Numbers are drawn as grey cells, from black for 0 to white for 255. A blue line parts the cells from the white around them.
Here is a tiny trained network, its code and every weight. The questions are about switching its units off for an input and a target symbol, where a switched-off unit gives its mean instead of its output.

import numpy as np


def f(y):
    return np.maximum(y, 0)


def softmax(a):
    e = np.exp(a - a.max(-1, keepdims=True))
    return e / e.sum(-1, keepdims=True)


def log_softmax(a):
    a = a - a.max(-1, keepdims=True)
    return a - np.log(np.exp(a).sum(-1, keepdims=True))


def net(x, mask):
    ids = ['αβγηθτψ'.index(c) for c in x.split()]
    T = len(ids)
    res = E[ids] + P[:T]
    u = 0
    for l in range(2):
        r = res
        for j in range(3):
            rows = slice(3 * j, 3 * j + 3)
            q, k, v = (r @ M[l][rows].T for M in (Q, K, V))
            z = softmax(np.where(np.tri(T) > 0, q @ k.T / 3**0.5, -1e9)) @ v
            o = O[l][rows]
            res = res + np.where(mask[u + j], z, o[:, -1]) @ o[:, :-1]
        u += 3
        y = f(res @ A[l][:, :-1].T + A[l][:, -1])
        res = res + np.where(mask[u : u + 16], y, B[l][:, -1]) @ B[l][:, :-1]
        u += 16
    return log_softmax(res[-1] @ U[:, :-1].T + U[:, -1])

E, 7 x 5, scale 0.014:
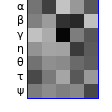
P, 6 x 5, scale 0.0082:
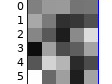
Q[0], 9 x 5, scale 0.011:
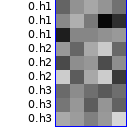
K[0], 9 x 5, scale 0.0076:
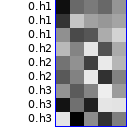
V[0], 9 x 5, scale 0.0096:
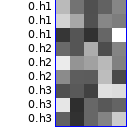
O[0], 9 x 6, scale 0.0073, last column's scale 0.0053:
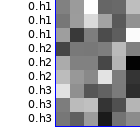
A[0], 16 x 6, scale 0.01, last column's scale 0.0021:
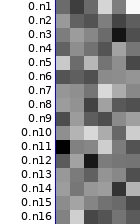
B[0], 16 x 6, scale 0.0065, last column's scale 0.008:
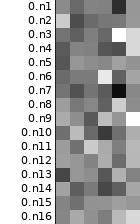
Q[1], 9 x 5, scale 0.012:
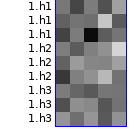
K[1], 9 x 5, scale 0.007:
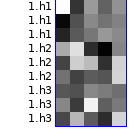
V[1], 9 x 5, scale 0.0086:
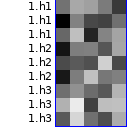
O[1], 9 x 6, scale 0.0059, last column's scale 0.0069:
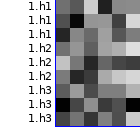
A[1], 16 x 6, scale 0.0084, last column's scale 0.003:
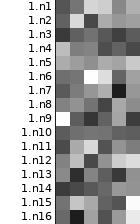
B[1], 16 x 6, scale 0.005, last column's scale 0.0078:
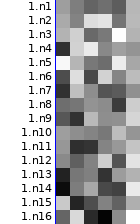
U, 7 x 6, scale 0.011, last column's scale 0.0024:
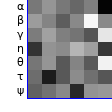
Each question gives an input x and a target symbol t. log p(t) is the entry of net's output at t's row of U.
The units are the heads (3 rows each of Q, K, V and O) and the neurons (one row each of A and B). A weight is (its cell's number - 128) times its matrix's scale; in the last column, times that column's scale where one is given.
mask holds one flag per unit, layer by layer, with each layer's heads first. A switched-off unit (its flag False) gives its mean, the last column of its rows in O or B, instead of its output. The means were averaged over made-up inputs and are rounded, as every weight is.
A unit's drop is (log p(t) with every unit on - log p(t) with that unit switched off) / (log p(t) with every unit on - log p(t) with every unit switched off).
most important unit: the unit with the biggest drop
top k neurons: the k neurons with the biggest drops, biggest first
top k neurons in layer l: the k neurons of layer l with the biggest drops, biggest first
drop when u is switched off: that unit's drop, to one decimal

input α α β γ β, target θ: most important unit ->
1.h1
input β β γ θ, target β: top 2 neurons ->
(0.n3 0.n4)
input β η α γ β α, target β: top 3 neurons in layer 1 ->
(1.n14 1.n11 1.n5)
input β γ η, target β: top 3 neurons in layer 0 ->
(0.n3 0.n2 0.n4)
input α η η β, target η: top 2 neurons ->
(0.n6 0.n9)
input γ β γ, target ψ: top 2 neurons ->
(0.n10 0.n9)
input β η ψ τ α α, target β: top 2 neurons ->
(0.n4 1.n14)
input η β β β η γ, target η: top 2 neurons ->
(0.n16 1.n2)
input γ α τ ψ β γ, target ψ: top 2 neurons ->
(0.n9 0.n11)
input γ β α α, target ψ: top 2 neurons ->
(0.n10 1.n16)
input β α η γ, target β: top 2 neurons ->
(0.n3 0.n8)
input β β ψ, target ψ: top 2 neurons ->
(0.n9 0.n14)
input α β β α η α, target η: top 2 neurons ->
(1.n6 0.n11)
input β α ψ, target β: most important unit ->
1.h3
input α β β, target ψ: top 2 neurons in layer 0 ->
(0.n3 0.n4)
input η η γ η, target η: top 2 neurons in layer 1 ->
(1.n2 1.n16)
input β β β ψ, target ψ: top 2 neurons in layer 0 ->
(0.n14 0.n9)
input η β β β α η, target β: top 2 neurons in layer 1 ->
(1.n5 1.n14)
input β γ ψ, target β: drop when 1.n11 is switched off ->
0.2
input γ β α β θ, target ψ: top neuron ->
(0.n10)
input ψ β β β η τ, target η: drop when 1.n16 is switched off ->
-0.1
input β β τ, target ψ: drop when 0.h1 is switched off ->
0.1
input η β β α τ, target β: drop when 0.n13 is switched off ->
0.0
